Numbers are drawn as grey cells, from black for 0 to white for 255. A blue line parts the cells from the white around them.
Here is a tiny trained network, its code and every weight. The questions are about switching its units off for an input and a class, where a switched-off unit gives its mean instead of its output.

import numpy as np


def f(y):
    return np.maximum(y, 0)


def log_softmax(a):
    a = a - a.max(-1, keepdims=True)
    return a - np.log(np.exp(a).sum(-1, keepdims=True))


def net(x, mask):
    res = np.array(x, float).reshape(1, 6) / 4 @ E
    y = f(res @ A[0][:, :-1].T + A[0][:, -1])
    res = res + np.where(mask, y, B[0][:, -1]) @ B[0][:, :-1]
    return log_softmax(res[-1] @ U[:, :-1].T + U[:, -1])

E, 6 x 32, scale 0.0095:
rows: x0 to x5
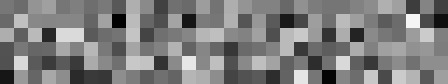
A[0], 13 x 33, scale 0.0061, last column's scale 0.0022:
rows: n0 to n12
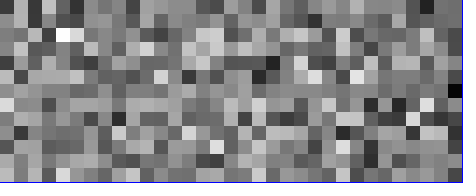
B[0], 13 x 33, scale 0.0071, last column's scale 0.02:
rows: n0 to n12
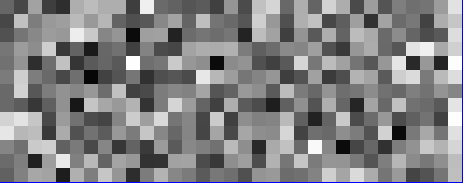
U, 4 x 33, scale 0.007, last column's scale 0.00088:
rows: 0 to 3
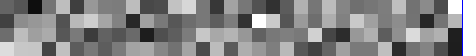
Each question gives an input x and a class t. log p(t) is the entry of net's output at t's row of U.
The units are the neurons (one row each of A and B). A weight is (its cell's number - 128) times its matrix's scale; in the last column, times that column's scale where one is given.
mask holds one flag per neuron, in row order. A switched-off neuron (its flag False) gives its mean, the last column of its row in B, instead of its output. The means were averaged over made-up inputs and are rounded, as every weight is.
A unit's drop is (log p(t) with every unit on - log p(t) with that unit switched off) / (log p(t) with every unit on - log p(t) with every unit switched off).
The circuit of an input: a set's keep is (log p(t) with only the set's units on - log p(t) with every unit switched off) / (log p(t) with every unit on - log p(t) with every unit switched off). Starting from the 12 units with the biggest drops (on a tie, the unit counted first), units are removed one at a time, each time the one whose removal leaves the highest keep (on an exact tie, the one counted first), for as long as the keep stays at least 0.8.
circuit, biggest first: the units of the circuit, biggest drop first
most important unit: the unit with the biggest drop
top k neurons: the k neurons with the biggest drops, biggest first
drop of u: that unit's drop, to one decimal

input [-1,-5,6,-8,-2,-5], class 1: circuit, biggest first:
[n2]
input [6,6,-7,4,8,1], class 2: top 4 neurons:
[n10, n3, n2, n12]
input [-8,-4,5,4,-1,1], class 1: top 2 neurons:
[n2, n8]
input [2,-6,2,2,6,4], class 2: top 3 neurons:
[n8, n10, n3]
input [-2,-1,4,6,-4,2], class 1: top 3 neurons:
[n2, n10, n3]
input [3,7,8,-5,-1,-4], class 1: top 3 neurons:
[n2, n12, n9]
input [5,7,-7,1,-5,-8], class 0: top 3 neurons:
[n7, n11, n2]
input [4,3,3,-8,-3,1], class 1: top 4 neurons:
[n9, n10, n3, n2]
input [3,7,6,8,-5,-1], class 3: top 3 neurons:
[n8, n0, n1]
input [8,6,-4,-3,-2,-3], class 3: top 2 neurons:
[n8, n2]
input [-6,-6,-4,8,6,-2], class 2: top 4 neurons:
[n8, n10, n3, n1]
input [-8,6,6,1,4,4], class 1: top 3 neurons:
[n2, n12, n9]
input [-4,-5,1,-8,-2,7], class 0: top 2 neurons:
[n4, n8]
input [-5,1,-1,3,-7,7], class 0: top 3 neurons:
[n4, n3, n10]
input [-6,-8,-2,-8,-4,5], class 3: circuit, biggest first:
[n9]
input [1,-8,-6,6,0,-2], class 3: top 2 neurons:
[n9, n2]
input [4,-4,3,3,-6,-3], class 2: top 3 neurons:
[n5, n8, n4]
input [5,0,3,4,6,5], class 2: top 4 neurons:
[n3, n10, n7, n11]
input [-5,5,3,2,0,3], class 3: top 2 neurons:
[n8, n7]
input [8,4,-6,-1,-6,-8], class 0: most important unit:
n7
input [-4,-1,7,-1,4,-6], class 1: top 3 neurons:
[n2, n4, n12]
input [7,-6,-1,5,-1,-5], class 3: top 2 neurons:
[n9, n4]
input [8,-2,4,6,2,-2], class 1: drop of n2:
0.2
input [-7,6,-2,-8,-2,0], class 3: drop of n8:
0.2
